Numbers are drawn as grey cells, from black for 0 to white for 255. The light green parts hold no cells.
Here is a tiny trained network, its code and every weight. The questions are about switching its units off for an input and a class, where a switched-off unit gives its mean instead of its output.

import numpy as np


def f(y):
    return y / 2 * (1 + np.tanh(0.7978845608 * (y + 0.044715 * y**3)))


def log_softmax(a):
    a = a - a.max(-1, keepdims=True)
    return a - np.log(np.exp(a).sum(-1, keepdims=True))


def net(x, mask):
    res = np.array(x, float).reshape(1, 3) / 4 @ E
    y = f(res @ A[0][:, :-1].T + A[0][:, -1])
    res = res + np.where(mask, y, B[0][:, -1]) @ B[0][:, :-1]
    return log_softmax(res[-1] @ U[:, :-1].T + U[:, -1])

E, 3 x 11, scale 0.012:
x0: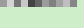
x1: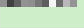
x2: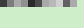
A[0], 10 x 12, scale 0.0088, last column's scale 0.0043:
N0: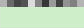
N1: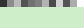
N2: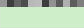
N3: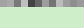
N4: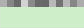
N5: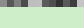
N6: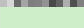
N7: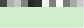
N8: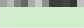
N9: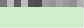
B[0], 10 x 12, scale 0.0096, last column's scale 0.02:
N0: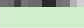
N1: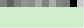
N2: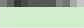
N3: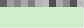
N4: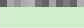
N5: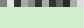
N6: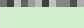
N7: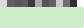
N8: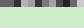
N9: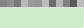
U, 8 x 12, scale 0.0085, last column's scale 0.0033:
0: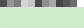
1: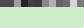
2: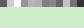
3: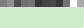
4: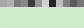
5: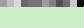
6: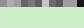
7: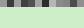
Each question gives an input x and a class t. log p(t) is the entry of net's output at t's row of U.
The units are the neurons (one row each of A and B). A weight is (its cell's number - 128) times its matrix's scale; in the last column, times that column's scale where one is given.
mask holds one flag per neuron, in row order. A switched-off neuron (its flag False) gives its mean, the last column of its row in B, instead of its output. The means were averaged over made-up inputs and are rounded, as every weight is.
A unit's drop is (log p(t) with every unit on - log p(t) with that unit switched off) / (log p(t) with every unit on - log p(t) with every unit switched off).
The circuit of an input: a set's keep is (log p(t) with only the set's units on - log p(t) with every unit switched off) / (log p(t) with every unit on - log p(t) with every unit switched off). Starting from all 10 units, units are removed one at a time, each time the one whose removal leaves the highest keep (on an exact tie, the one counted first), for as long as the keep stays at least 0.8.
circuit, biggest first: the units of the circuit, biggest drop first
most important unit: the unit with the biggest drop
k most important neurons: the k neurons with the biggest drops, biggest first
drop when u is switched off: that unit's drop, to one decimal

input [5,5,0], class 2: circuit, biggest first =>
(N8 N5 N7 N2)
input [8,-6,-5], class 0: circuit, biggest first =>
(N8 N7)
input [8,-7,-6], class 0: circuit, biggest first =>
(N8)
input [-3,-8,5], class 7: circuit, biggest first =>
(N5 N1)
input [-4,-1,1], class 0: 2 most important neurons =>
(N7 N0)
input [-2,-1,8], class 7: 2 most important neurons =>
(N5 N1)
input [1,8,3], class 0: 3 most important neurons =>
(N7 N4 N6)
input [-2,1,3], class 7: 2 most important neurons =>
(N5 N3)
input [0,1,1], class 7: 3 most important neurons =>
(N5 N8 N3)
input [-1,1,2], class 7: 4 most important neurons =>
(N5 N3 N9 N8)
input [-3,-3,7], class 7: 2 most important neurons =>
(N5 N1)
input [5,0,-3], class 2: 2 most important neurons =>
(N7 N5)
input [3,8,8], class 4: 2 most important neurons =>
(N9 N3)
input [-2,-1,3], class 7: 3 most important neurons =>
(N5 N3 N9)
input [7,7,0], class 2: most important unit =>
N8
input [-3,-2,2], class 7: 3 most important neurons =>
(N5 N3 N9)
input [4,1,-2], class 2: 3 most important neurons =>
(N7 N8 N5)
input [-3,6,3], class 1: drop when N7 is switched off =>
0.7
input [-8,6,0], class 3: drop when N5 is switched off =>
0.0
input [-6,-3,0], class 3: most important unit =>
N9
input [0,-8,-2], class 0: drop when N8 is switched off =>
0.1
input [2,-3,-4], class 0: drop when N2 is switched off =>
0.2
